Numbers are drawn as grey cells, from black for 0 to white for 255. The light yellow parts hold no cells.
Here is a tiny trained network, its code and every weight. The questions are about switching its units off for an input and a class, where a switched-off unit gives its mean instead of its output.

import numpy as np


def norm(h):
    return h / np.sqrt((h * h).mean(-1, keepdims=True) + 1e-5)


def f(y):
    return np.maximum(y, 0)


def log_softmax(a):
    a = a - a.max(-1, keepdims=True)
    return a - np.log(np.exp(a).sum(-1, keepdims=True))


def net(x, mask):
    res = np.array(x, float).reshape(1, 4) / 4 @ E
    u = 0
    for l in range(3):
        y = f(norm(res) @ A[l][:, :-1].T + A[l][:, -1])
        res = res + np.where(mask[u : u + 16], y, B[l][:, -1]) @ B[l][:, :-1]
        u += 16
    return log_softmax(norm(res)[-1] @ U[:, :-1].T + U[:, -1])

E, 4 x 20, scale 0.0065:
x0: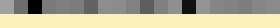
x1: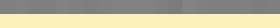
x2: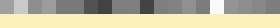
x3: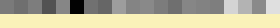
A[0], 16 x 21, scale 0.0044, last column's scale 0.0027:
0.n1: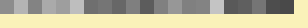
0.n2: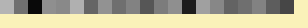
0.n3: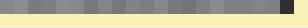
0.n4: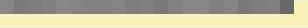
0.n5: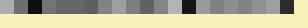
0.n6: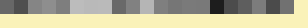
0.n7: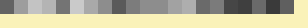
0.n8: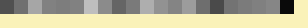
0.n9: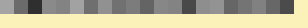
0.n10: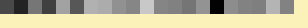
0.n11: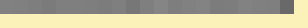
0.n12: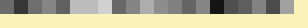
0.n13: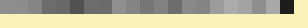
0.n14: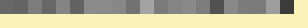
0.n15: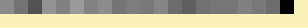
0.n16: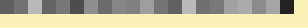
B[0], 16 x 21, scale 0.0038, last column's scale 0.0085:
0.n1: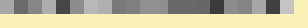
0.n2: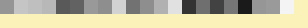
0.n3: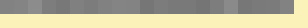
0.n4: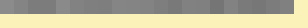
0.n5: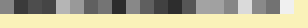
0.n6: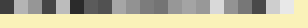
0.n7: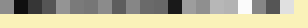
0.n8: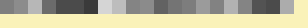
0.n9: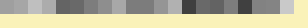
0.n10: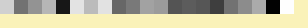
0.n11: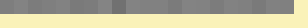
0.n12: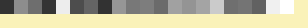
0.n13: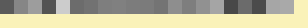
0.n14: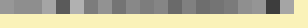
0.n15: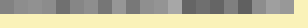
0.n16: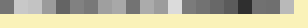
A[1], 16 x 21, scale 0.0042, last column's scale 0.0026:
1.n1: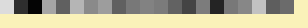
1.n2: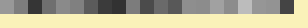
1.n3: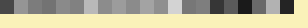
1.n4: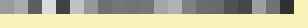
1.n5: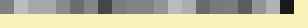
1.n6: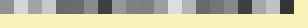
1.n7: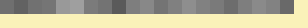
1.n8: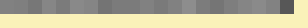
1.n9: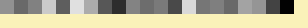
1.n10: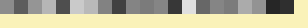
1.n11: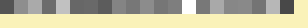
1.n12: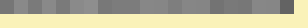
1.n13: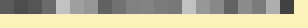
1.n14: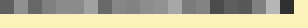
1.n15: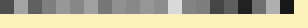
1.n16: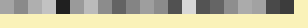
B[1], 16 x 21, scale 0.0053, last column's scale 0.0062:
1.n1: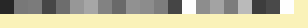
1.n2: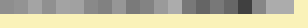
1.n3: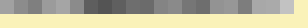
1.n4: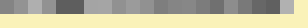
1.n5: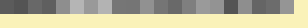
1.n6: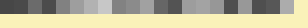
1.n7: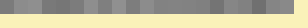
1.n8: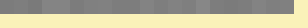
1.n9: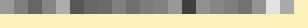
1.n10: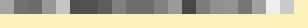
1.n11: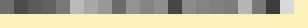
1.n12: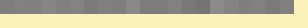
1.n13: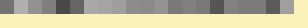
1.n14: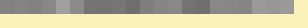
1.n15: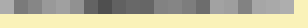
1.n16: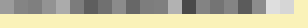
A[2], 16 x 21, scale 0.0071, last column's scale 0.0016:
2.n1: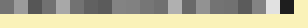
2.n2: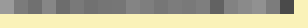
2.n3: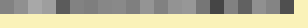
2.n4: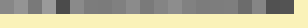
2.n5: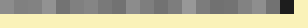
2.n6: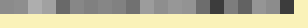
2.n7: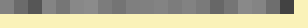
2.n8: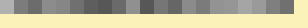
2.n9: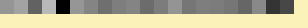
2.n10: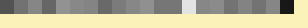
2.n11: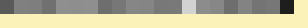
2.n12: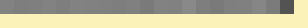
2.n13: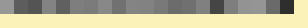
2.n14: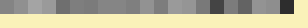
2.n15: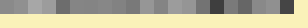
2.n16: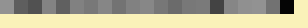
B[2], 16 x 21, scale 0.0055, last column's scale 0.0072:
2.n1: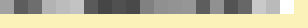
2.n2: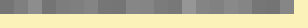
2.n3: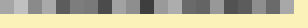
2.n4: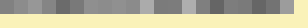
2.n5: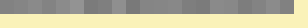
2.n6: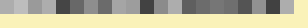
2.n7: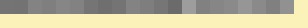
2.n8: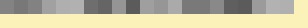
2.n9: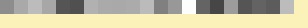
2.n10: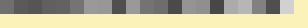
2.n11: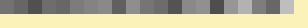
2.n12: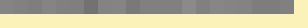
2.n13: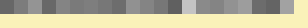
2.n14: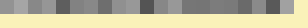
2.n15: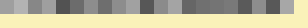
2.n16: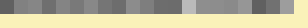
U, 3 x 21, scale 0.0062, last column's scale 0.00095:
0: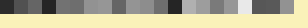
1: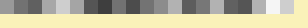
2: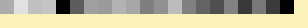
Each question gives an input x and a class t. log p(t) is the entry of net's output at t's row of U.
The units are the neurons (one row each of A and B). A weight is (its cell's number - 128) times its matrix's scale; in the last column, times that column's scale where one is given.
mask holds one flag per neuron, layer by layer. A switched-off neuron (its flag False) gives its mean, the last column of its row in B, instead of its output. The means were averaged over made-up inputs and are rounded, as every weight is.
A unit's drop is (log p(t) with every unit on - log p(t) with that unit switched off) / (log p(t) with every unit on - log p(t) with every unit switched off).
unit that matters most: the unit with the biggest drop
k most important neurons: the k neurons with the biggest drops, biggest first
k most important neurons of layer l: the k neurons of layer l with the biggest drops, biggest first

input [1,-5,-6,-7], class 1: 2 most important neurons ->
(1.n1; 0.n5)
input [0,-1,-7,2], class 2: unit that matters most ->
0.n10
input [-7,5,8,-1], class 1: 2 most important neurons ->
(0.n12; 0.n6)
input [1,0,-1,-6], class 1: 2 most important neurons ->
(0.n2; 1.n1)
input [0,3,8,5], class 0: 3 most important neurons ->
(0.n5; 0.n7; 1.n11)
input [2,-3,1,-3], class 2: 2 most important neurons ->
(0.n1; 0.n2)
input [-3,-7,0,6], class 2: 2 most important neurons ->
(0.n12; 0.n6)
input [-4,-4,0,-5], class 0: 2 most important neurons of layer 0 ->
(0.n10; 0.n6)
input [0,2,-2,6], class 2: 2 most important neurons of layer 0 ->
(0.n16; 0.n7)
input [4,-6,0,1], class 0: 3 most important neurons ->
(0.n5; 0.n12; 0.n6)
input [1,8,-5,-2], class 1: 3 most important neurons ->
(0.n12; 1.n1; 0.n5)
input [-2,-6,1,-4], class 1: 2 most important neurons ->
(0.n1; 1.n10)
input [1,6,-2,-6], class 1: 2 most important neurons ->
(0.n2; 1.n1)
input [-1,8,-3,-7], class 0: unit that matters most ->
0.n7
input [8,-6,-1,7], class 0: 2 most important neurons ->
(0.n12; 1.n1)
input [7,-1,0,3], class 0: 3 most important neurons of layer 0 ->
(0.n5; 0.n12; 0.n6)
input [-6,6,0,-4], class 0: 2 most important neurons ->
(0.n10; 0.n6)
